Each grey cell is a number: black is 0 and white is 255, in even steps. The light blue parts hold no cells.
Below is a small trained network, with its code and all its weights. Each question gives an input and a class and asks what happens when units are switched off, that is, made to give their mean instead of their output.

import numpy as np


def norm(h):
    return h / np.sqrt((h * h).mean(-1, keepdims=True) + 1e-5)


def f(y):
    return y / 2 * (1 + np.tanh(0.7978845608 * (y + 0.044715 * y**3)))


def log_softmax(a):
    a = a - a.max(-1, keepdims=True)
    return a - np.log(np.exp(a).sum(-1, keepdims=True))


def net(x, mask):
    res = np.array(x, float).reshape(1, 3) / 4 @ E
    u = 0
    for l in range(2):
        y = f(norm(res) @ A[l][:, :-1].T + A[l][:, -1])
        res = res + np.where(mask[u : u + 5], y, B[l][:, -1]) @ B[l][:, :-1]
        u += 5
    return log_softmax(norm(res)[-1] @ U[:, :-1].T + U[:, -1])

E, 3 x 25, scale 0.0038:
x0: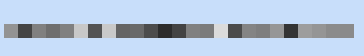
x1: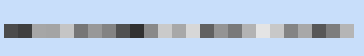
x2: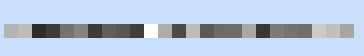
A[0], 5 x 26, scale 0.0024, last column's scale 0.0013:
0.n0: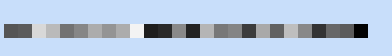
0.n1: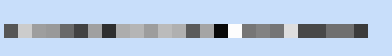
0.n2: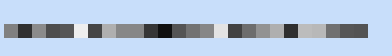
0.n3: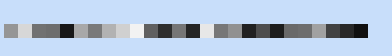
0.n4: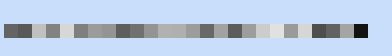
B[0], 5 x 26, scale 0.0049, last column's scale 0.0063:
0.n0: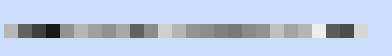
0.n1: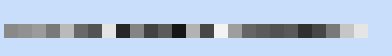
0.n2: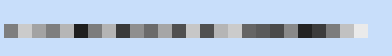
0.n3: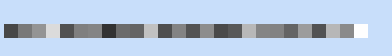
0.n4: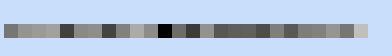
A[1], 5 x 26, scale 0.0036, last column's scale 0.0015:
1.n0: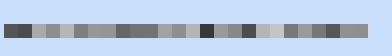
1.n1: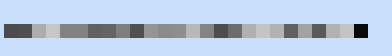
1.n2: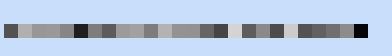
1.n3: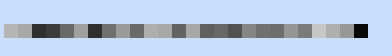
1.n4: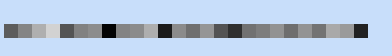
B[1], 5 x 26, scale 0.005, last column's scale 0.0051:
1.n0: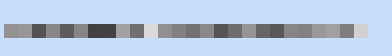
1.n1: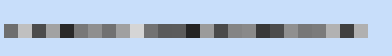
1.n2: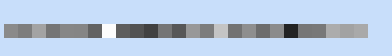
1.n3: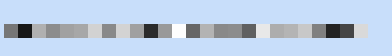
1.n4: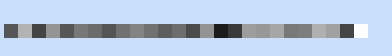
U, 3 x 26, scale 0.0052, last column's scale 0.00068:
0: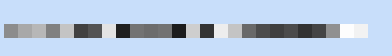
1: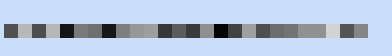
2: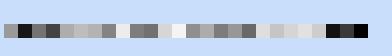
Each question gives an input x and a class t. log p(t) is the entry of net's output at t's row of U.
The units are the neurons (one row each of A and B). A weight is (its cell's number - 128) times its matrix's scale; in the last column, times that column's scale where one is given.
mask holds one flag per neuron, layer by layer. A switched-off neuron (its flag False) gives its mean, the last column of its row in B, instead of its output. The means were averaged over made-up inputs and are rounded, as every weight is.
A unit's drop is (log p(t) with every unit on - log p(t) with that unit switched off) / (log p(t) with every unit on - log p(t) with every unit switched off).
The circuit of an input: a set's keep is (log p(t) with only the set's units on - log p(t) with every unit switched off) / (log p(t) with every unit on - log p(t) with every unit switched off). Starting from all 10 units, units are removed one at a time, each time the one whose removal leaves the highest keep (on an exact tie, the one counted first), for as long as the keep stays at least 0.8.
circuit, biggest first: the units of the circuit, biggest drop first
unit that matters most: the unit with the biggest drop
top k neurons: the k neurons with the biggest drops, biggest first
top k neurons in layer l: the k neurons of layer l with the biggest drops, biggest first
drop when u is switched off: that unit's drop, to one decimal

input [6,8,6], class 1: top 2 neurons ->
0.n1, 1.n1
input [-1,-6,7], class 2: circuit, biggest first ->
1.n3
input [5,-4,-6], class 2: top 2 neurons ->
0.n0, 0.n1
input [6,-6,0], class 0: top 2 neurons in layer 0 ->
0.n2, 0.n4
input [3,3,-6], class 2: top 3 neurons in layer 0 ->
0.n0, 0.n3, 0.n1
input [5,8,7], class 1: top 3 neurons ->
0.n0, 1.n1, 0.n1
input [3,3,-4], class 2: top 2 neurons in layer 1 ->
1.n4, 1.n1
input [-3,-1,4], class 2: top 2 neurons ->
0.n2, 1.n3
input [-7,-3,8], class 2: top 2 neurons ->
1.n3, 0.n2
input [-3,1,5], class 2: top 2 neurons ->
1.n3, 0.n2
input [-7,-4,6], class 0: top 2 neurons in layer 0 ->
0.n1, 0.n0
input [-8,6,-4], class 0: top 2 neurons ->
0.n1, 0.n3
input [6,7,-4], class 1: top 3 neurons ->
0.n1, 0.n4, 1.n0
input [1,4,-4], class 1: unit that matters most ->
0.n4
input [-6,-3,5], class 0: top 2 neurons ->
0.n1, 0.n0
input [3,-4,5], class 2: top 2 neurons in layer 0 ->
0.n1, 0.n4
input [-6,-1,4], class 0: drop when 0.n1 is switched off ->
0.1
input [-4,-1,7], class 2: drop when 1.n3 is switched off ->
0.7
